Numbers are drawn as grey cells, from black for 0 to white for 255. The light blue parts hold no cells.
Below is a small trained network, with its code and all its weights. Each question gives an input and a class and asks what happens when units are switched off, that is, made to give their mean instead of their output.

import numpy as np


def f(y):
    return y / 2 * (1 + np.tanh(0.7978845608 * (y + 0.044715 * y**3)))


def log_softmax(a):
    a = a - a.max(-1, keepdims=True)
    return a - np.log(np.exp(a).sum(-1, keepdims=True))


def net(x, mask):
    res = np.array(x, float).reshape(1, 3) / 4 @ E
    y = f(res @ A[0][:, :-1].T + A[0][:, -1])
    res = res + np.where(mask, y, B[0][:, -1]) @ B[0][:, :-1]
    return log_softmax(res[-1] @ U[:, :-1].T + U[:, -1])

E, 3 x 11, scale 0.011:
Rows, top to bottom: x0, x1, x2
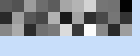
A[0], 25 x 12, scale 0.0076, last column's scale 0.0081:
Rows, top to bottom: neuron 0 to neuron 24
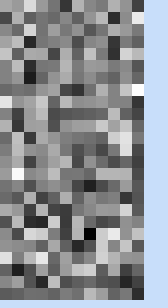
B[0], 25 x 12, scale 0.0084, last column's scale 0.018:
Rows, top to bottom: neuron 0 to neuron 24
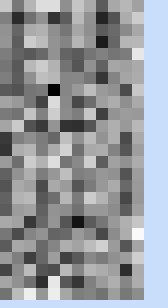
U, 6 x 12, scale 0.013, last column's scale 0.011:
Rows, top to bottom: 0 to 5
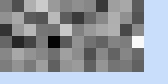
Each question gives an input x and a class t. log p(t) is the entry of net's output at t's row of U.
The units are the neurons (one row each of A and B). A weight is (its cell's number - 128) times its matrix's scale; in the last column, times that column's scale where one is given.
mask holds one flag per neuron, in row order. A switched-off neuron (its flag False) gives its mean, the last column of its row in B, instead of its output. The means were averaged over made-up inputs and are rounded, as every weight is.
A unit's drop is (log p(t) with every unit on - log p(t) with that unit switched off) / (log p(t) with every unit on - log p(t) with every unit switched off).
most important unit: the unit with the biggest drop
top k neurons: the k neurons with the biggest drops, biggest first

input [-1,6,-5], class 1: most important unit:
neuron 18
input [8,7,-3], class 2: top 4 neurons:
[neuron 22; neuron 16; neuron 21; neuron 10]
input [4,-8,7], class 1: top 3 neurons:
[neuron 10; neuron 8; neuron 4]
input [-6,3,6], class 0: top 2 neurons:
[neuron 3; neuron 1]
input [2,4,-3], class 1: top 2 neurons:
[neuron 1; neuron 7]
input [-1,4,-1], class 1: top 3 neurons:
[neuron 1; neuron 18; neuron 23]
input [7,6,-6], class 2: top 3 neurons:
[neuron 22; neuron 16; neuron 1]
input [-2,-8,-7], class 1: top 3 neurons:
[neuron 10; neuron 21; neuron 8]
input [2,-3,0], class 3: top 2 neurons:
[neuron 23; neuron 18]
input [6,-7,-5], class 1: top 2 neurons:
[neuron 10; neuron 21]
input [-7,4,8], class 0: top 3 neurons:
[neuron 3; neuron 1; neuron 6]
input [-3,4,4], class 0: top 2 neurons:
[neuron 10; neuron 3]
